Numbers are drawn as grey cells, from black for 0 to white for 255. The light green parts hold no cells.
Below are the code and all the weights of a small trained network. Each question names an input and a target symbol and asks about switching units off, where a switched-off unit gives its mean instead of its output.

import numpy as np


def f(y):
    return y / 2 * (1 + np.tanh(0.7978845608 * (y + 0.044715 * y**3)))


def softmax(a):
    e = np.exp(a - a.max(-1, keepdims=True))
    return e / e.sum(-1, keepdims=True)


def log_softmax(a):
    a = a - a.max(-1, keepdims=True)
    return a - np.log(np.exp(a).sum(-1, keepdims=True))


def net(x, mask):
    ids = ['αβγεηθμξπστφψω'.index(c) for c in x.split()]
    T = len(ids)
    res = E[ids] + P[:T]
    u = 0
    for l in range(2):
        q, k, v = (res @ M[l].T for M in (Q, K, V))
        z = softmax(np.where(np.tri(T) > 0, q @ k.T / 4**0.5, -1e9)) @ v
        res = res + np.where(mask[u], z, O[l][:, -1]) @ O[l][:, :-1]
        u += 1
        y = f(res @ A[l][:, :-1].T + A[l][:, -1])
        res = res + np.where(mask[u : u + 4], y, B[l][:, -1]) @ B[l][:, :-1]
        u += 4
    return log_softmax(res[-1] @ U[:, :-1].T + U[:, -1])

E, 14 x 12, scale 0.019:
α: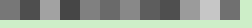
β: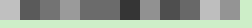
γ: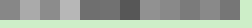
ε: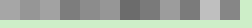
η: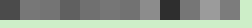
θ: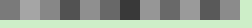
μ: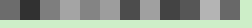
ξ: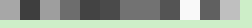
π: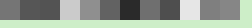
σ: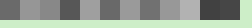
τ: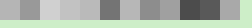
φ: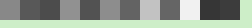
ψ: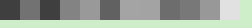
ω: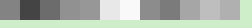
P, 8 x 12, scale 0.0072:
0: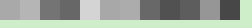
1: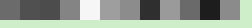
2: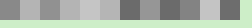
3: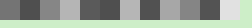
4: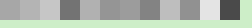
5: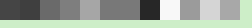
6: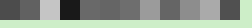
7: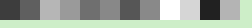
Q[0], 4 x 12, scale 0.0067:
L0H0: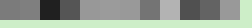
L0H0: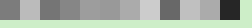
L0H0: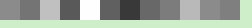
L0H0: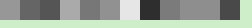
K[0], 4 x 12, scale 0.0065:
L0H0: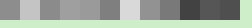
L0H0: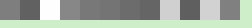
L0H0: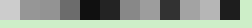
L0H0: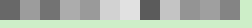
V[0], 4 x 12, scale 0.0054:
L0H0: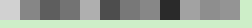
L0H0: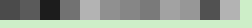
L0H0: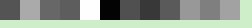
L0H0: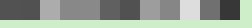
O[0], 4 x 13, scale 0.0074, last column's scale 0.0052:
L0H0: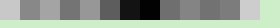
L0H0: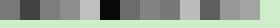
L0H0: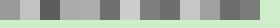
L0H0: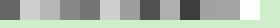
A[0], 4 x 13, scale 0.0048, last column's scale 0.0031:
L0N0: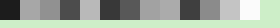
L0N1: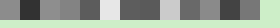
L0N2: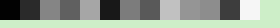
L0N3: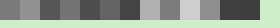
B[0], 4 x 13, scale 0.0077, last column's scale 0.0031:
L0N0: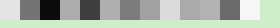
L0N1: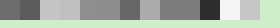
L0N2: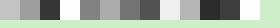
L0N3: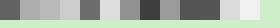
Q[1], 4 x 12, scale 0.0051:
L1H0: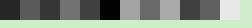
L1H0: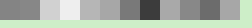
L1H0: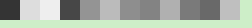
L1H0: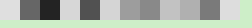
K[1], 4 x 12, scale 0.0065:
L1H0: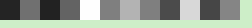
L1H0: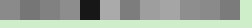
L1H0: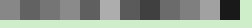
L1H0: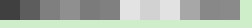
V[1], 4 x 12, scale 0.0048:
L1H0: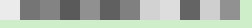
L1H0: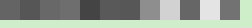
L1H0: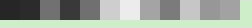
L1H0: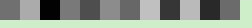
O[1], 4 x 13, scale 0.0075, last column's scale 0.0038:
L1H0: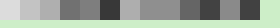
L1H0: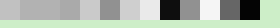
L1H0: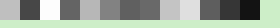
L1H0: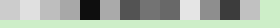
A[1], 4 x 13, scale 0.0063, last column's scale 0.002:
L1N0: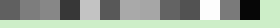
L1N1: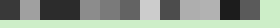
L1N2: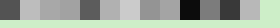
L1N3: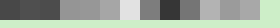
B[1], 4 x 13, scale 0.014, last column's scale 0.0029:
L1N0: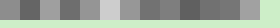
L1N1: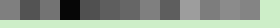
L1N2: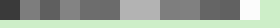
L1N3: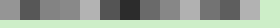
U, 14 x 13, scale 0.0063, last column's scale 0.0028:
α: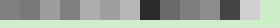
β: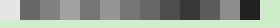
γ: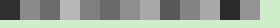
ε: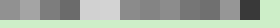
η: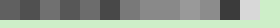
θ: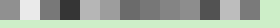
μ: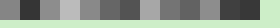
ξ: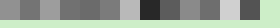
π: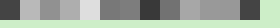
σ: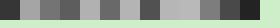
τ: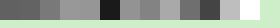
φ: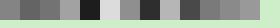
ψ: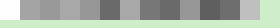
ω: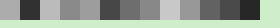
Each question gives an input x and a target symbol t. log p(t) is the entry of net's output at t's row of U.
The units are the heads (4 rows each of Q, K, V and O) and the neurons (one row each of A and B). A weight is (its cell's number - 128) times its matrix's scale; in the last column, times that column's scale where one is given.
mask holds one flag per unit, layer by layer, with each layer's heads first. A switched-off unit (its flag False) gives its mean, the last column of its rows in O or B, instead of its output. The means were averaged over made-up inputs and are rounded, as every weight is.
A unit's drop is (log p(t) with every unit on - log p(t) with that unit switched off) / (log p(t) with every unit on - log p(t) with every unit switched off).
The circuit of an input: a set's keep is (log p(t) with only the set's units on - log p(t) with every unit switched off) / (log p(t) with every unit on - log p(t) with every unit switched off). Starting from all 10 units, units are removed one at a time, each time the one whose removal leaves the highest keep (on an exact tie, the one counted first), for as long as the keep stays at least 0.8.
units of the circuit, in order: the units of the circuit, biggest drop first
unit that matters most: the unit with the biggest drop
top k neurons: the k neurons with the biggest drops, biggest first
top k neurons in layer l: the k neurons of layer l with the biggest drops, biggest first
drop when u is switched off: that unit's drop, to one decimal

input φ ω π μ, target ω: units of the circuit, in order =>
L1H0; L0H0
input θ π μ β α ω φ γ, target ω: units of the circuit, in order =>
L1H0
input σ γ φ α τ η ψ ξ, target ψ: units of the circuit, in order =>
L1H0; L0N0; L0N2
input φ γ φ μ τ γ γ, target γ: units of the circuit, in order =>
L1N2; L1H0; L0H0
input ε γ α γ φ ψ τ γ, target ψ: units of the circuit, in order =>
L1H0; L0N0
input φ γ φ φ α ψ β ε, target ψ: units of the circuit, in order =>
L1H0; L0N0; L0N1
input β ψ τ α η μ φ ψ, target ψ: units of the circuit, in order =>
L1H0; L0N0
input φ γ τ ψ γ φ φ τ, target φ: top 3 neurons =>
L0N0; L0N2; L1N3
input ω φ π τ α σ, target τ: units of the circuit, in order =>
L1H0; L0N0; L0N2; L0N3
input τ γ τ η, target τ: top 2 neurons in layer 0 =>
L0N2; L0N0
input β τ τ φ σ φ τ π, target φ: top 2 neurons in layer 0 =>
L0N2; L0N3
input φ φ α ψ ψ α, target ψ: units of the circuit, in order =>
L1H0; L0N0; L0N2
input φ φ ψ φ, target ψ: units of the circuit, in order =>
L1H0; L0N0; L0H0; L0N2
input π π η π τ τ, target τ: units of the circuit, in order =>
L1H0; L0N0
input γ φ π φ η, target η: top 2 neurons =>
L1N1; L0N3
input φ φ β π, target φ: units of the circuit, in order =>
L1H0
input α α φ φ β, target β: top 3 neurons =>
L1N0; L0N2; L0N3
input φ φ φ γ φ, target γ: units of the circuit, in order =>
L1H0; L0H0
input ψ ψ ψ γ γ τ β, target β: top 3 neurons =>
L1N0; L0N2; L1N2
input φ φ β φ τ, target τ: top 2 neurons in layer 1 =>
L1N2; L1N0
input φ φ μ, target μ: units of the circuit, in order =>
L1N3; L1H0; L0H0; L0N0
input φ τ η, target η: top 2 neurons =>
L1N1; L1N3
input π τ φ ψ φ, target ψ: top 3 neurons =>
L0N3; L0N0; L0N2
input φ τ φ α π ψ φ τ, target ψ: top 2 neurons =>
L0N0; L0N3
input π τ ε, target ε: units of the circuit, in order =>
L1N0; L1H0
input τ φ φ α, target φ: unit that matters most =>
L0H0
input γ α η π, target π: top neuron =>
L0N0
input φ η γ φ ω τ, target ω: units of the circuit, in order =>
L1H0; L0H0; L0N0
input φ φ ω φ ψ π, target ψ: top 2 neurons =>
L0N0; L0N2
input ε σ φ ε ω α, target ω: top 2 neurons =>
L0N2; L0N1
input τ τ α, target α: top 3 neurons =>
L1N0; L0N2; L0N0
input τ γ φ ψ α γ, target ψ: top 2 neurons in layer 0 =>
L0N0; L0N3
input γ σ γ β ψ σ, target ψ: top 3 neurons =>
L0N2; L0N0; L0N3
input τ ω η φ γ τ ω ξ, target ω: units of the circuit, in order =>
L1H0
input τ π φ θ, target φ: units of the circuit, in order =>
L1H0; L0N0
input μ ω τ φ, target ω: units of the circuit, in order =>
L1H0; L0H0
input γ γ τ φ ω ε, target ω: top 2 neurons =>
L0N1; L0N3
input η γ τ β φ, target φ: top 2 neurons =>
L0N3; L1N3
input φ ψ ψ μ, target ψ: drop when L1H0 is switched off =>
0.6
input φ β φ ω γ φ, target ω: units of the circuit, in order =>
L1H0
